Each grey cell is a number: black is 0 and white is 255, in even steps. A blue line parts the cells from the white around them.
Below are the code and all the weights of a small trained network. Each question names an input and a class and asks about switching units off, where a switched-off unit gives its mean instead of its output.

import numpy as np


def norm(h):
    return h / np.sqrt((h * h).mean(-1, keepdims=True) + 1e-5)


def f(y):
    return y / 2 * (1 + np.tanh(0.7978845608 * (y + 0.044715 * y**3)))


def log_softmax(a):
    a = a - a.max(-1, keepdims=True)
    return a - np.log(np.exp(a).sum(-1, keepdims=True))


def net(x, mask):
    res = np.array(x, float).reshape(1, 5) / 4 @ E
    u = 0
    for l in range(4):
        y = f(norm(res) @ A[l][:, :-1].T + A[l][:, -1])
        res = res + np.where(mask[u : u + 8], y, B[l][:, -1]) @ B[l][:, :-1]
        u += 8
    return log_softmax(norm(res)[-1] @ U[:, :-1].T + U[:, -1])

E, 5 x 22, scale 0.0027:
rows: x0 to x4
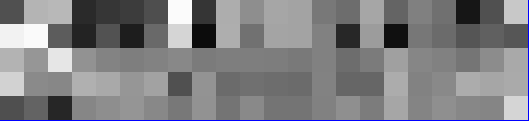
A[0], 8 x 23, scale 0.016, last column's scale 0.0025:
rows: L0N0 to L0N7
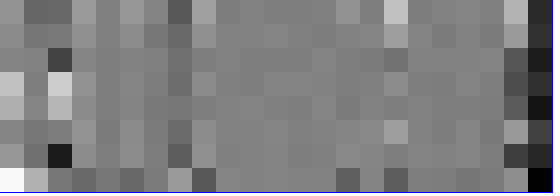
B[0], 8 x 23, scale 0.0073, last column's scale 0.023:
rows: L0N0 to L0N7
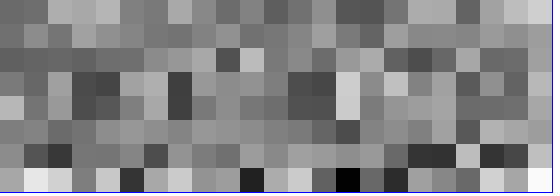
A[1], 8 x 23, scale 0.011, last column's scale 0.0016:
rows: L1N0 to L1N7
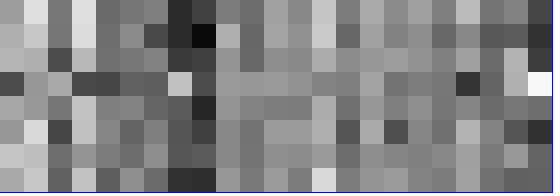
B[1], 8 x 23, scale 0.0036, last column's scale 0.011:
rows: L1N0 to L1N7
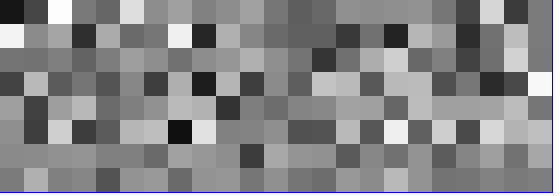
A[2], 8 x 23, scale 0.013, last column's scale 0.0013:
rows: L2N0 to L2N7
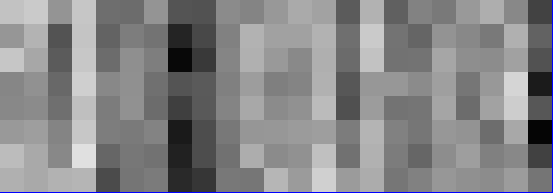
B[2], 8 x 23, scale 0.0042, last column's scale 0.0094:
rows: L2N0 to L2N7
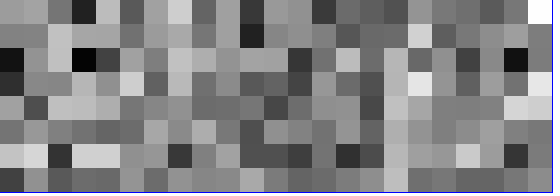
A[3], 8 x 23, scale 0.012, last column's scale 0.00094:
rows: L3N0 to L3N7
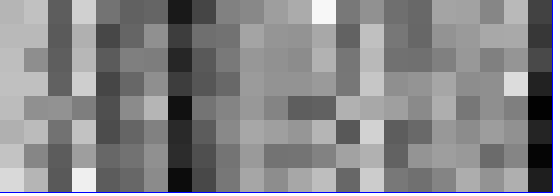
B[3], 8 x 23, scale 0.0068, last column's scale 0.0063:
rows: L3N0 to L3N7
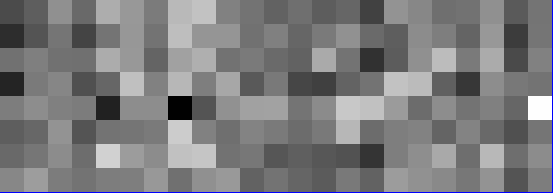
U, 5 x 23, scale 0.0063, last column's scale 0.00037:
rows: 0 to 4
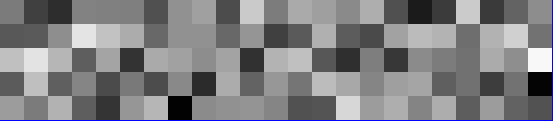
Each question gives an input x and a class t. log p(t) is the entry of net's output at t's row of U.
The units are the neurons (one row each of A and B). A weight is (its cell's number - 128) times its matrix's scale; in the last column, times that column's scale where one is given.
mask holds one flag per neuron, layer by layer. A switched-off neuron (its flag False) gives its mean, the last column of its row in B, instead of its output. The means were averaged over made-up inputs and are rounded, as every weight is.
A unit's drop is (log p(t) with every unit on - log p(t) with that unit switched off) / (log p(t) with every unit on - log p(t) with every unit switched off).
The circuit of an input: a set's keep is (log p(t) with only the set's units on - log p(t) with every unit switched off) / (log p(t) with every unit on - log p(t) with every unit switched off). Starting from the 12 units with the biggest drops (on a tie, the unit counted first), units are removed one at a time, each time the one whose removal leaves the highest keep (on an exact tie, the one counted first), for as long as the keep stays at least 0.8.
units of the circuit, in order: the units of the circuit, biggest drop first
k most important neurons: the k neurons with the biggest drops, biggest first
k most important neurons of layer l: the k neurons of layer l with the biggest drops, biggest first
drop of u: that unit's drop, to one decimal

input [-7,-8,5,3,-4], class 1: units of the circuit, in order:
[L0N0]
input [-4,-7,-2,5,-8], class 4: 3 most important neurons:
[L0N3, L0N7, L3N4]
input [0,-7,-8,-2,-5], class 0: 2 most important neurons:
[L0N7, L0N6]
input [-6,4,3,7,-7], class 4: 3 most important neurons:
[L0N3, L0N4, L3N4]
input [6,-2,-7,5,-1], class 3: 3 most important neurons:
[L0N7, L0N3, L0N0]
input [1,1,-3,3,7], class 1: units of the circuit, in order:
[L0N0, L0N7]
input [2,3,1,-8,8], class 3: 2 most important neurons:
[L0N7, L1N3]
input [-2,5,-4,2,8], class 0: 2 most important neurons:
[L0N6, L0N2]
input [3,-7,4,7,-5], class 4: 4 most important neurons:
[L0N3, L0N7, L3N4, L0N4]
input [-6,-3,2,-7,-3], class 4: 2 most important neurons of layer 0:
[L0N7, L0N3]
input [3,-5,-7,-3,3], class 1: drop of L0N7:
0.9
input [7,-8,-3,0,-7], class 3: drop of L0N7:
1.0
